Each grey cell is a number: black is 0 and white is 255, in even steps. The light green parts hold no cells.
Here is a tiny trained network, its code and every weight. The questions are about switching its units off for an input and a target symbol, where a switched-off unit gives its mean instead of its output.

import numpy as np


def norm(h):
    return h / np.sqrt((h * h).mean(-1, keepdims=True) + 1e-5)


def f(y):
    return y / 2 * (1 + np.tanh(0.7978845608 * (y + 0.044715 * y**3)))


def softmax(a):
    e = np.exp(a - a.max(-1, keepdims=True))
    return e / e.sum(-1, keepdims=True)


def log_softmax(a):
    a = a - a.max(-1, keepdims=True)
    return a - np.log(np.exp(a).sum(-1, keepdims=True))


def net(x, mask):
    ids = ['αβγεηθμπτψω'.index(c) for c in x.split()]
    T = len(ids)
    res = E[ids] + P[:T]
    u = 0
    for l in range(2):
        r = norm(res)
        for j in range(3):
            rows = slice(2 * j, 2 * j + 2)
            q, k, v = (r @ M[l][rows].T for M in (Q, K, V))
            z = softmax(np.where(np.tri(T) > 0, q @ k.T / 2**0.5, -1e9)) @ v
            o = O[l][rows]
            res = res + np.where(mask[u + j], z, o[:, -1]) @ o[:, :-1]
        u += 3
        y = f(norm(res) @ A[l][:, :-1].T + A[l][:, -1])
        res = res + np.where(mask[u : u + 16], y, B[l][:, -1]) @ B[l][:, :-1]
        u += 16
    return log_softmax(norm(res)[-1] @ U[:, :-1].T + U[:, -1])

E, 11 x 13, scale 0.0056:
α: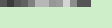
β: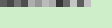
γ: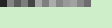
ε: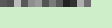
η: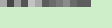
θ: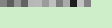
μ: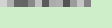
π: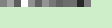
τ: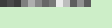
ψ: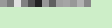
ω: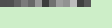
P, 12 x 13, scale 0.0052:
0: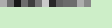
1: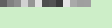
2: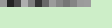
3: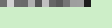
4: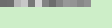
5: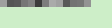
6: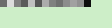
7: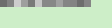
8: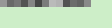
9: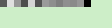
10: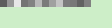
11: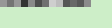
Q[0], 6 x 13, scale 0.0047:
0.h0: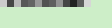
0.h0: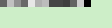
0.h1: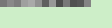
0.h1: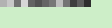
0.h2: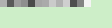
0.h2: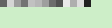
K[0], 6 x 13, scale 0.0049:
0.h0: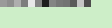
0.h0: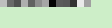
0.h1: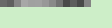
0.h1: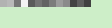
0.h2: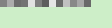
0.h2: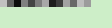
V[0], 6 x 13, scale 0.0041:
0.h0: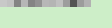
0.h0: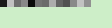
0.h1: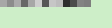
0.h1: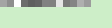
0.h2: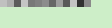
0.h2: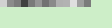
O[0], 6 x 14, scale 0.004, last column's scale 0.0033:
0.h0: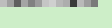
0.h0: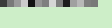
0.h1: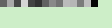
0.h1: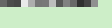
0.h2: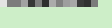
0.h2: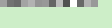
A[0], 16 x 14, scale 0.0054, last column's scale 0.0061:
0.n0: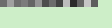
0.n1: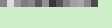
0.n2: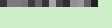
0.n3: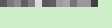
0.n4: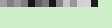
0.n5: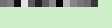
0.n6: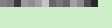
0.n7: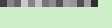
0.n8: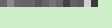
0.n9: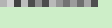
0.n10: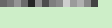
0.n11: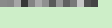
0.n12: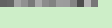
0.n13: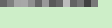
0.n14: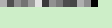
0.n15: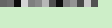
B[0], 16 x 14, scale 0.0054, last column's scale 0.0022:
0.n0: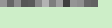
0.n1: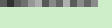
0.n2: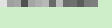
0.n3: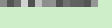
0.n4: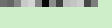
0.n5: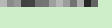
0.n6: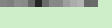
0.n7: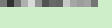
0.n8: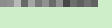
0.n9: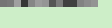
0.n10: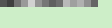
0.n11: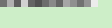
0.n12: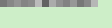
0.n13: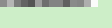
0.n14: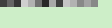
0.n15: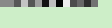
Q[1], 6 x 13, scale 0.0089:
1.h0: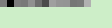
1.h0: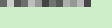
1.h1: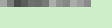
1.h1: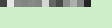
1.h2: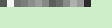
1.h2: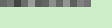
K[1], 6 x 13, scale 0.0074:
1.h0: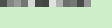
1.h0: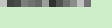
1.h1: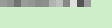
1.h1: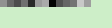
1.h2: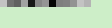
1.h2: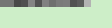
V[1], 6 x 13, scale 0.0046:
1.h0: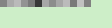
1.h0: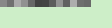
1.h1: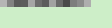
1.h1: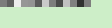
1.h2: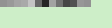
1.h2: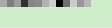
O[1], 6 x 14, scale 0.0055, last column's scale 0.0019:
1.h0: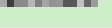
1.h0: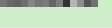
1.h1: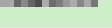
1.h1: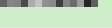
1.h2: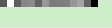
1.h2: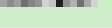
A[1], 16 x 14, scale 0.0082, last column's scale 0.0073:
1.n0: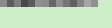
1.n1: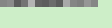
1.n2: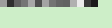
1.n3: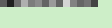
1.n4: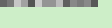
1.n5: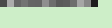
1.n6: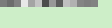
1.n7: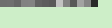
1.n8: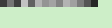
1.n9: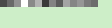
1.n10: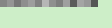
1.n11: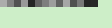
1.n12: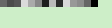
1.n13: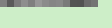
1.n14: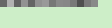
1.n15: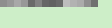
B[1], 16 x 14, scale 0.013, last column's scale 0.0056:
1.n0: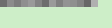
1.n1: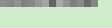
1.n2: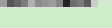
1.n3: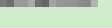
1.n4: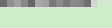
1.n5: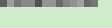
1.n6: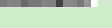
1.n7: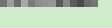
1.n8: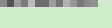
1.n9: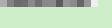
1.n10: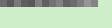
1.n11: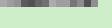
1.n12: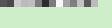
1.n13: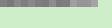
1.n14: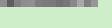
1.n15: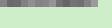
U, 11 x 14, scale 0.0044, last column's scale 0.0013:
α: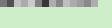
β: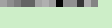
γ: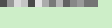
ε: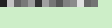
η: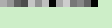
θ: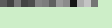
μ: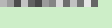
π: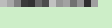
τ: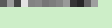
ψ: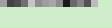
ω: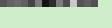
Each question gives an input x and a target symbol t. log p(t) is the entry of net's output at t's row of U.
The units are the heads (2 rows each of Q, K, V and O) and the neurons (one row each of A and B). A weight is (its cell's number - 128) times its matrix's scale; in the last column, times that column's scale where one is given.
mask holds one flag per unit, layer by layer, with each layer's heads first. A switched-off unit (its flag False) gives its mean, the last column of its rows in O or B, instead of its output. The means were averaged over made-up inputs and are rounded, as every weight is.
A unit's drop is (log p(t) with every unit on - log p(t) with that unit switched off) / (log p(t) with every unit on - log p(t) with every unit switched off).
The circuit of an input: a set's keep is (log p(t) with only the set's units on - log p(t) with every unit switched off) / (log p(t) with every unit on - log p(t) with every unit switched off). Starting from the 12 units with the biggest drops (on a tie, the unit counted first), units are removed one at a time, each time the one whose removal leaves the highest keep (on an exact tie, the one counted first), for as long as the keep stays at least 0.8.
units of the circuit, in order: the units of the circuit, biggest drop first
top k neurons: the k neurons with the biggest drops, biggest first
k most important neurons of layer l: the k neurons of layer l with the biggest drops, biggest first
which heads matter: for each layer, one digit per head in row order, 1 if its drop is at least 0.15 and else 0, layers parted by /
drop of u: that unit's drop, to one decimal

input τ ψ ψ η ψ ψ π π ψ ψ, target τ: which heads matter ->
000 / 001
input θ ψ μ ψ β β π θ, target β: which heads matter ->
111 / 001
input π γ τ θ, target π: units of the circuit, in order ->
(0.h2, 1.n11)
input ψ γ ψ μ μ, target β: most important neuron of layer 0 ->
(0.n14)
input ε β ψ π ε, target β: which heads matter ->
100 / 000
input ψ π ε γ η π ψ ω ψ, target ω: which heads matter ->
100 / 100
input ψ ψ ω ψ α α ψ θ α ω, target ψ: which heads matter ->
000 / 100
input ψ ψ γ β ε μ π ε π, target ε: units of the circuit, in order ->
(1.h2, 1.n5, 0.h2)
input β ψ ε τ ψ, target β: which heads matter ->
010 / 000
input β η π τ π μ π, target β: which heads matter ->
010 / 001
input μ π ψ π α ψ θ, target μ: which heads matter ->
000 / 010
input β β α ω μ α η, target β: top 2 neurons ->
(1.n12, 0.n11)
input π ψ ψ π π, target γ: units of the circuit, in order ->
(0.h1, 1.n4)
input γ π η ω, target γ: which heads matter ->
100 / 000
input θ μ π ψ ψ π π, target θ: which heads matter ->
010 / 000
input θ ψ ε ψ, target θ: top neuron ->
(1.n10)
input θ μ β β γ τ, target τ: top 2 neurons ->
(1.n7, 0.n13)
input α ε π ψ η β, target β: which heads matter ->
000 / 001
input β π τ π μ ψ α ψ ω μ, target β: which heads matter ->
010 / 001
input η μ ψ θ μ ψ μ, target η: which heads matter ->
100 / 000
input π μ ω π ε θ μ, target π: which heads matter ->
001 / 000
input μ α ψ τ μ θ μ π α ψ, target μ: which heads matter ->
000 / 010
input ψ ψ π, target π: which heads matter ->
000 / 000
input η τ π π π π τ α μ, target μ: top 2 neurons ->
(0.n14, 0.n3)
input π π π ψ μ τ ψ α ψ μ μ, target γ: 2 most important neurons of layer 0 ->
(0.n9, 0.n7)
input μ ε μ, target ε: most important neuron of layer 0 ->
(0.n9)
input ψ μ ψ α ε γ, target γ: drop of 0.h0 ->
0.1
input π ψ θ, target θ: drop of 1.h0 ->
0.2
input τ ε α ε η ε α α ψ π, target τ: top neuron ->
(1.n7)
